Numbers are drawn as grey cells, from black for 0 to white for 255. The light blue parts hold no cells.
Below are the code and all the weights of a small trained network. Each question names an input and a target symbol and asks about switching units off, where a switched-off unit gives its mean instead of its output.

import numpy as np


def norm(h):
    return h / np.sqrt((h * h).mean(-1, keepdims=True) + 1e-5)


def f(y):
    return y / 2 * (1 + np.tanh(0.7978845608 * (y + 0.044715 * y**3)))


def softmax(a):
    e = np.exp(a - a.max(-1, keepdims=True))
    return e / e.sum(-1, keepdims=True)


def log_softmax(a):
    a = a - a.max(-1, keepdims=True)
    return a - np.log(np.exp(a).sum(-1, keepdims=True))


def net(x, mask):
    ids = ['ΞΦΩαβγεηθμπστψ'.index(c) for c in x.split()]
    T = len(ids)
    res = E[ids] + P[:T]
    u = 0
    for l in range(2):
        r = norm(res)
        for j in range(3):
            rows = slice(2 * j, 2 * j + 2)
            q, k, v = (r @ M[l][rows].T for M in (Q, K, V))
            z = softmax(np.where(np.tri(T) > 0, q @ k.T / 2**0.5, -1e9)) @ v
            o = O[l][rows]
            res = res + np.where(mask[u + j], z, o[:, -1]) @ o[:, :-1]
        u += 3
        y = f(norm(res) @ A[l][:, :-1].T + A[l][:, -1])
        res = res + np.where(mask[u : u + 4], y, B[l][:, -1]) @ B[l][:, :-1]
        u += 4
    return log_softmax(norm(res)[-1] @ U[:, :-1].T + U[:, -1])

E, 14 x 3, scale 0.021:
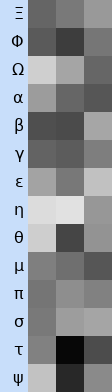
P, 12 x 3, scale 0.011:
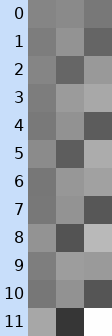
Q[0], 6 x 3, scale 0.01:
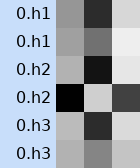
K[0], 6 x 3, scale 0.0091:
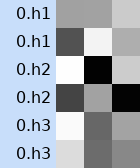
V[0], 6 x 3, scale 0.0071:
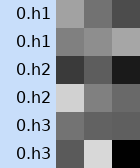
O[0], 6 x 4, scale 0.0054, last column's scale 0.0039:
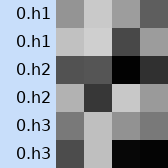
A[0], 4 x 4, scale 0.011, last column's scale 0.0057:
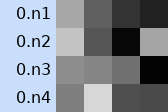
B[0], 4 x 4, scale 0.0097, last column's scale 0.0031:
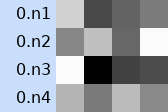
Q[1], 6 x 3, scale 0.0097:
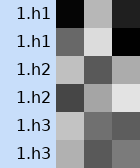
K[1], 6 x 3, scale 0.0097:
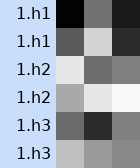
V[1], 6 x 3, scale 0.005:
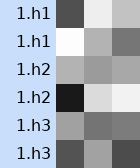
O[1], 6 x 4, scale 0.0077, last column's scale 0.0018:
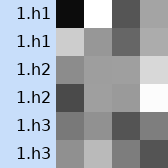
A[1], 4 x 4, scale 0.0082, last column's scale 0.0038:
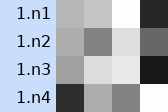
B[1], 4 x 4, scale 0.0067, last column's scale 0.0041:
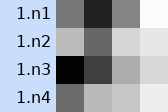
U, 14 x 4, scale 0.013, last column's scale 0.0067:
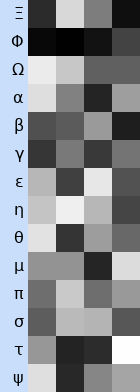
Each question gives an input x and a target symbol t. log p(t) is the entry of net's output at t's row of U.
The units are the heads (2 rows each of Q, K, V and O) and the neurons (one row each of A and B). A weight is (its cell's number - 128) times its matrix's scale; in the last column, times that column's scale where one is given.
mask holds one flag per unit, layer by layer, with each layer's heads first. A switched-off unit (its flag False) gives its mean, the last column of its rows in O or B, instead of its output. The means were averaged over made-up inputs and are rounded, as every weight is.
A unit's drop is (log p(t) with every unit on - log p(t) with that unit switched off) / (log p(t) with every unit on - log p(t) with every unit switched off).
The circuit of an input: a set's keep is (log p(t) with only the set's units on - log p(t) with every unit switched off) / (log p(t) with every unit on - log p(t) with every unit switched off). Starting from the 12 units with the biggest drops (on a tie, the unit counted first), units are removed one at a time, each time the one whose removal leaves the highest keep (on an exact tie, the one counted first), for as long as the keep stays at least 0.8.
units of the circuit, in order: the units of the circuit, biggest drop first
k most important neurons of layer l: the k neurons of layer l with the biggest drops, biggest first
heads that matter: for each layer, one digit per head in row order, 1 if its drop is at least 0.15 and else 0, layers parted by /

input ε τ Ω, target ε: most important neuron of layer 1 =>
(1.n3)
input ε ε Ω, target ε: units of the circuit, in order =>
(0.h2, 1.n3, 1.n1)
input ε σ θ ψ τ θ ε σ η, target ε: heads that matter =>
000 / 000
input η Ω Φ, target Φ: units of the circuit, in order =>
(0.h3, 1.n2)
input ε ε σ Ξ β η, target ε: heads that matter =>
001 / 000
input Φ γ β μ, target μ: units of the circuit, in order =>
(0.h2, 0.n2)
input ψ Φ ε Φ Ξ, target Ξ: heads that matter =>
010 / 000
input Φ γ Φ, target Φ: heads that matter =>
010 / 000
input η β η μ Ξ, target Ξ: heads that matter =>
000 / 000
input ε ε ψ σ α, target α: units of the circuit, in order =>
(0.n1, 0.n2)
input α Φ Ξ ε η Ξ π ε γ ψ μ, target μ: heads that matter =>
000 / 000
